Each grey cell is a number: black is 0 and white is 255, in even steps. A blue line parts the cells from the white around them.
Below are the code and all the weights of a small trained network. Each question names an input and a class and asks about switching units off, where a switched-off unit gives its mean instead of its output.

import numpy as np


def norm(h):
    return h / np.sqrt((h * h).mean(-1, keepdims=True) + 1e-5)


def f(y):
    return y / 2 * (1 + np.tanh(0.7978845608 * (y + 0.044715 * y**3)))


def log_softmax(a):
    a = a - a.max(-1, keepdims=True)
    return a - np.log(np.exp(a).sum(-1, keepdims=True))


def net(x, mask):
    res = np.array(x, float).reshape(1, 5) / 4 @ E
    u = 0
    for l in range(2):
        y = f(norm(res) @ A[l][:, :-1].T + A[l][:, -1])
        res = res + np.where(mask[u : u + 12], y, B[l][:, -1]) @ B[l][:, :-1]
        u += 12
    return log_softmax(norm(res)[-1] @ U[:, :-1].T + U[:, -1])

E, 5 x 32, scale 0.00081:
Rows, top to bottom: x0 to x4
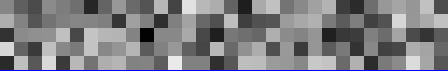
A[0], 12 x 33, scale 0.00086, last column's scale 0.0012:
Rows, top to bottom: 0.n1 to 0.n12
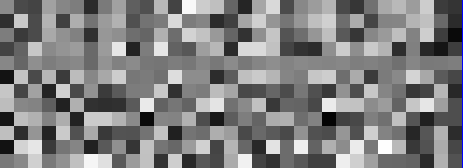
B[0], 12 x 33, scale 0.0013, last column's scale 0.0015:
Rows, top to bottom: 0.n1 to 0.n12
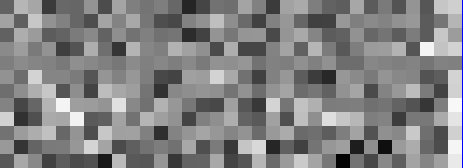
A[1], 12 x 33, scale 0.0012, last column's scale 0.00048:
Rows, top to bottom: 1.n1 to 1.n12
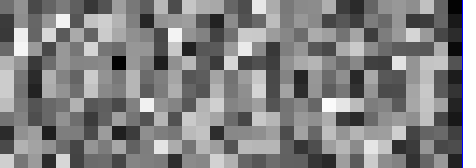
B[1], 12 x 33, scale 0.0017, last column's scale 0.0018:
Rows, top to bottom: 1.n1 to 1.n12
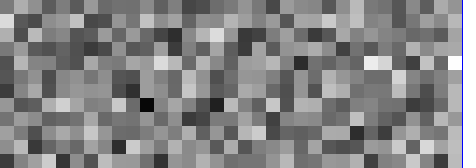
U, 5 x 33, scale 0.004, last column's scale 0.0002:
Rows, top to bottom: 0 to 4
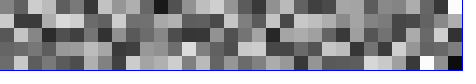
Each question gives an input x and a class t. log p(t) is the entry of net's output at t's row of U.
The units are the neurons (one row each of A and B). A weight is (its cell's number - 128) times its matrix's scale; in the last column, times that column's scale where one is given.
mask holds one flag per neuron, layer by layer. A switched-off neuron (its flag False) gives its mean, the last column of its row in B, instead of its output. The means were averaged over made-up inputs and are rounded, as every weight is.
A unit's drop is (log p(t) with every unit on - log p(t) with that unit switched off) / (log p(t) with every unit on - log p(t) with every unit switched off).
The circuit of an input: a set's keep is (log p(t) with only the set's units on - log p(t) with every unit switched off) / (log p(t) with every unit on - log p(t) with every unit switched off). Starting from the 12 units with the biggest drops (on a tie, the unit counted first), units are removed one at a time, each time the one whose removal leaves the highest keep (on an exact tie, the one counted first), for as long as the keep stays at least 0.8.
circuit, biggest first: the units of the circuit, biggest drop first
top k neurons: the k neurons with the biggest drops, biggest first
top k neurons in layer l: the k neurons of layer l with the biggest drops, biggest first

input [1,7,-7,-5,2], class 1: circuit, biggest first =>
(1.n8)
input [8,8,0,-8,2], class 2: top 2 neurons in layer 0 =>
(0.n1; 0.n4)
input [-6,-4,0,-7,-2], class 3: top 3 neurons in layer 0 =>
(0.n11; 0.n1; 0.n3)
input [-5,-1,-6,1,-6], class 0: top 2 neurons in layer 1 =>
(1.n12; 1.n2)
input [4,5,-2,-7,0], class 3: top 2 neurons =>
(1.n10; 0.n12)
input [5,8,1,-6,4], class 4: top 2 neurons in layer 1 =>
(1.n5; 1.n7)
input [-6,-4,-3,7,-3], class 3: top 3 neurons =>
(1.n7; 1.n6; 0.n1)
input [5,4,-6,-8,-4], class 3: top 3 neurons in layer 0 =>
(0.n9; 0.n11; 0.n12)
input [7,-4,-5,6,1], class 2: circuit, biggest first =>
(1.n1; 1.n9)
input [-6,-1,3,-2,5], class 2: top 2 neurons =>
(0.n12; 1.n4)
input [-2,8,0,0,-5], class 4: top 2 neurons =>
(1.n5; 0.n6)
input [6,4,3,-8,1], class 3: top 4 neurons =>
(1.n10; 0.n12; 0.n11; 1.n4)
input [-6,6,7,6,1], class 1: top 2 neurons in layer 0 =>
(0.n11; 0.n9)
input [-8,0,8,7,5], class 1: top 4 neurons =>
(1.n2; 0.n9; 0.n1; 0.n11)
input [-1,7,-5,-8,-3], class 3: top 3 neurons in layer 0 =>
(0.n11; 0.n4; 0.n9)
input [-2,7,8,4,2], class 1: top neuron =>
(1.n2)
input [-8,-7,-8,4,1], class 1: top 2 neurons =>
(1.n8; 0.n1)
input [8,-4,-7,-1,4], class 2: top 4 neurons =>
(0.n9; 1.n1; 1.n9; 0.n1)
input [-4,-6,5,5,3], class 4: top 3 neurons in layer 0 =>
(0.n11; 0.n8; 0.n4)
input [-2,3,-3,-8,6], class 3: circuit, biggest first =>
(0.n11)
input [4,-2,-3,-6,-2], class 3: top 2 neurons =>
(0.n12; 1.n10)
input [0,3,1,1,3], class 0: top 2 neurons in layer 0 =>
(0.n6; 0.n2)
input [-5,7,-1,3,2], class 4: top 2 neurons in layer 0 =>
(0.n1; 0.n3)
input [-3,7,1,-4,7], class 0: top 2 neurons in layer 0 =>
(0.n4; 0.n6)
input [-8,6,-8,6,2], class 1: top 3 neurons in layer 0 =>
(0.n1; 0.n8; 0.n3)
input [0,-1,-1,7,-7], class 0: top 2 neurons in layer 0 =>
(0.n11; 0.n10)
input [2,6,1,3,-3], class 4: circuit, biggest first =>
(1.n5)
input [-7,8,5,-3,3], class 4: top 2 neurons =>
(1.n5; 0.n1)
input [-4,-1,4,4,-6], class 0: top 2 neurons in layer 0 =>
(0.n8; 0.n11)
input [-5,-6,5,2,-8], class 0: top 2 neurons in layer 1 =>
(1.n12; 1.n5)
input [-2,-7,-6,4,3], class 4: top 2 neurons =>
(1.n11; 0.n9)
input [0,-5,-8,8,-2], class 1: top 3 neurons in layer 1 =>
(1.n8; 1.n10; 1.n5)
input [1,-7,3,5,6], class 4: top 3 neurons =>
(1.n11; 0.n7; 0.n10)
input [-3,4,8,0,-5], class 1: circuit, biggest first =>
(1.n2)
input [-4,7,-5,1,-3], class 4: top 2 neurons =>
(1.n5; 0.n9)
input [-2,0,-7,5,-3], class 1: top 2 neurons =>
(0.n11; 1.n8)
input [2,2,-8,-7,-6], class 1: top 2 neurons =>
(1.n8; 0.n6)
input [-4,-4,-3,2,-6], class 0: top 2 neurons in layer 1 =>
(1.n5; 1.n12)
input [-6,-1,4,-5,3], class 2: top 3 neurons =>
(0.n12; 1.n4; 0.n8)
